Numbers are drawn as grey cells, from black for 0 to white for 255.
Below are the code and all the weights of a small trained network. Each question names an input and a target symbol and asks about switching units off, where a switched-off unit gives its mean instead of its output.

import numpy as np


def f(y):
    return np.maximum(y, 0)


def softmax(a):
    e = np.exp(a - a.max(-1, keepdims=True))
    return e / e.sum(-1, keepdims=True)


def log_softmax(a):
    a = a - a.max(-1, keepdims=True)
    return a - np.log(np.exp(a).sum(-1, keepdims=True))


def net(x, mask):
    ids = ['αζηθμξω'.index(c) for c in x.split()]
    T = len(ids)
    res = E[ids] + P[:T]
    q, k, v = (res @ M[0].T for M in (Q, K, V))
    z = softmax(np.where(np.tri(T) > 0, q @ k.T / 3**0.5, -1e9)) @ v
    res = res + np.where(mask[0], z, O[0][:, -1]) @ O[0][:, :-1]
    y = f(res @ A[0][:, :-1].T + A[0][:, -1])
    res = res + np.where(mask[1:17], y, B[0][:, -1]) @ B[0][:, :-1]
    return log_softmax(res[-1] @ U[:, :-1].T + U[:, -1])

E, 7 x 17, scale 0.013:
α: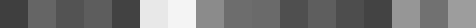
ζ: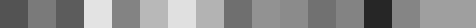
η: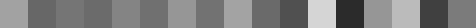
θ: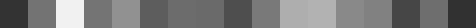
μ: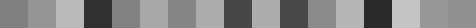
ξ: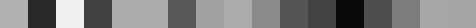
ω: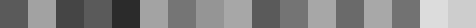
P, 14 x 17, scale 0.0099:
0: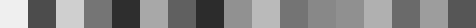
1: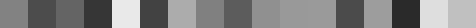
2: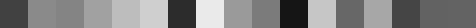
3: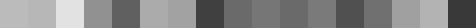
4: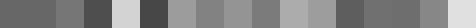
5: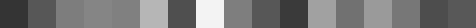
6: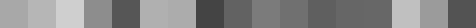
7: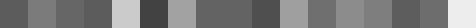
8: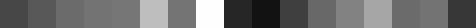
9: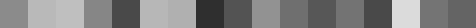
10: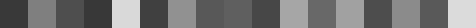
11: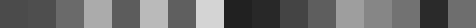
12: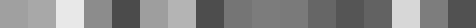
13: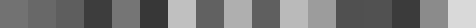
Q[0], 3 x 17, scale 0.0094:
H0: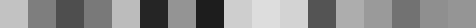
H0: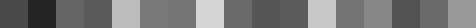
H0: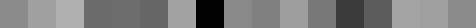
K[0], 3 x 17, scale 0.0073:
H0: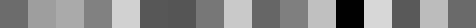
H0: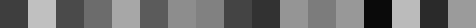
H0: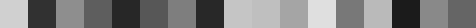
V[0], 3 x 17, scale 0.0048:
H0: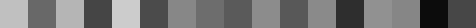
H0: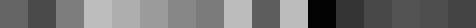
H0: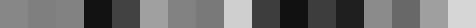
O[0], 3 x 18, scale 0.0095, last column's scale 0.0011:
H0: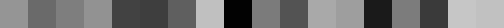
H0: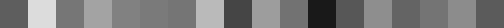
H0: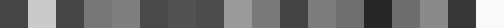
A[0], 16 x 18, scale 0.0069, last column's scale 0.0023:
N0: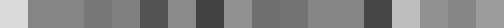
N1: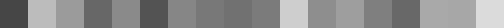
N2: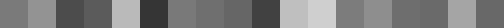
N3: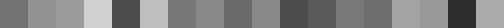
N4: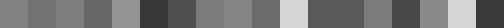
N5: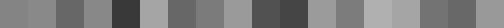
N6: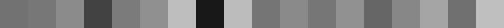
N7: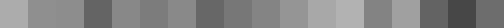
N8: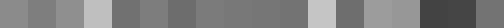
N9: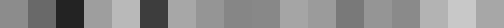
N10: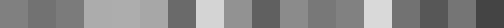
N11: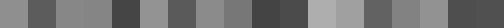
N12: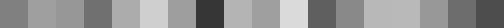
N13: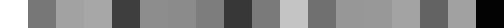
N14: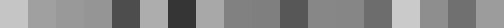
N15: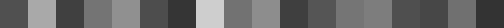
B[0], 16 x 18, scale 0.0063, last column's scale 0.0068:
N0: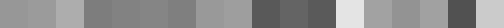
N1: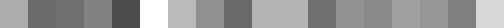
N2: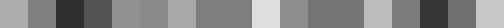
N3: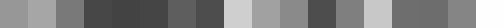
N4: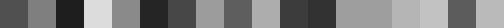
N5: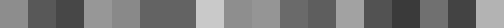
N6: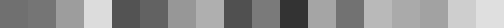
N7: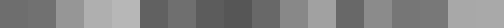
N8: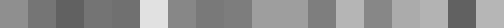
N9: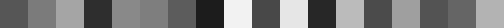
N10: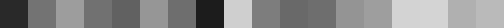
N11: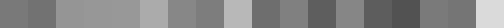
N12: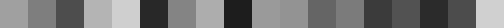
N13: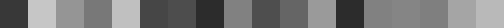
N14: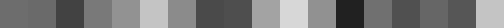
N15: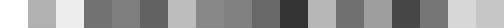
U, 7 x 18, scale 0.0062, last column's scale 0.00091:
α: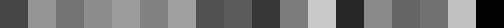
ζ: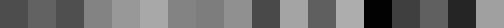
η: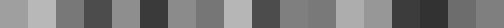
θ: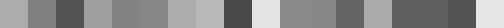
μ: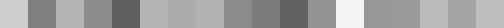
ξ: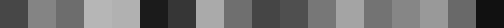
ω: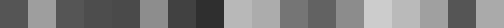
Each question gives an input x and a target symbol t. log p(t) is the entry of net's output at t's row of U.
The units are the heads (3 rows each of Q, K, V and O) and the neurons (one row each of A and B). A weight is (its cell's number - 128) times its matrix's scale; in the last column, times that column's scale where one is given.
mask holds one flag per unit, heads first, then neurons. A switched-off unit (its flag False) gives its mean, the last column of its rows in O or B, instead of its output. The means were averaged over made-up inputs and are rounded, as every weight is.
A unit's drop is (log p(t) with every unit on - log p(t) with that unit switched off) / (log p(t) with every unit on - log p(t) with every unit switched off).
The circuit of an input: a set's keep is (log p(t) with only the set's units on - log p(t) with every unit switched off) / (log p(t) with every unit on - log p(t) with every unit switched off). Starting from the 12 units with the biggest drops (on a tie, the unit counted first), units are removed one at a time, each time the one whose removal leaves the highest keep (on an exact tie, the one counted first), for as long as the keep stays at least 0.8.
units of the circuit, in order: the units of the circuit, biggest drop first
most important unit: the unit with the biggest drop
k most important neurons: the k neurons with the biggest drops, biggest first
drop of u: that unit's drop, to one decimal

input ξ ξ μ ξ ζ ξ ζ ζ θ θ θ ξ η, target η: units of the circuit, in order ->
(H0 N15 N3)
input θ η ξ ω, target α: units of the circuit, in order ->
(H0 N13)
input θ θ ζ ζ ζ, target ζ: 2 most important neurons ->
(N9 N12)
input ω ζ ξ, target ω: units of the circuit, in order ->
(N10 H0)
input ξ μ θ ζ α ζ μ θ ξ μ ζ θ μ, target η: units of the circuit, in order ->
(H0 N15 N3)
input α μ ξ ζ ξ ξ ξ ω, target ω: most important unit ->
N9
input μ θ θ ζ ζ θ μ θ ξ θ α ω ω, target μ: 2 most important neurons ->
(N6 N0)
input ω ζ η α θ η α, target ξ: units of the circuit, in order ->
(N6 H0 N12 N5)
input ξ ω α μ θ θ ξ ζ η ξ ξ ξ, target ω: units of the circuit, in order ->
(H0 N10)
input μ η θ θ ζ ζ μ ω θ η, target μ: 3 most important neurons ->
(N0 N6 N8)
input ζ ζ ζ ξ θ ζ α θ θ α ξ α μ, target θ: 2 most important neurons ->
(N12 N14)
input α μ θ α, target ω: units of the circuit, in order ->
(N3 H0)
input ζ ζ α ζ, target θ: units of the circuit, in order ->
(H0 N12)
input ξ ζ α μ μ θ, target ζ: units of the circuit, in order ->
(H0 N11 N6)
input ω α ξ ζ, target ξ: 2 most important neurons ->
(N6 N12)
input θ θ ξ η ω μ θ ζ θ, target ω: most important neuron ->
(N10)
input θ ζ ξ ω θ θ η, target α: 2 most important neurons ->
(N13 N14)
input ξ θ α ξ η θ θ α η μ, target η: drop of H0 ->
0.9
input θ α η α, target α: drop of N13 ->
0.8
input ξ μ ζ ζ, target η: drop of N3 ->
0.4
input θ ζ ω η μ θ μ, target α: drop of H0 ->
0.6
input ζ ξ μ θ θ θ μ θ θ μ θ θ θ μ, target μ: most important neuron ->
(N12)
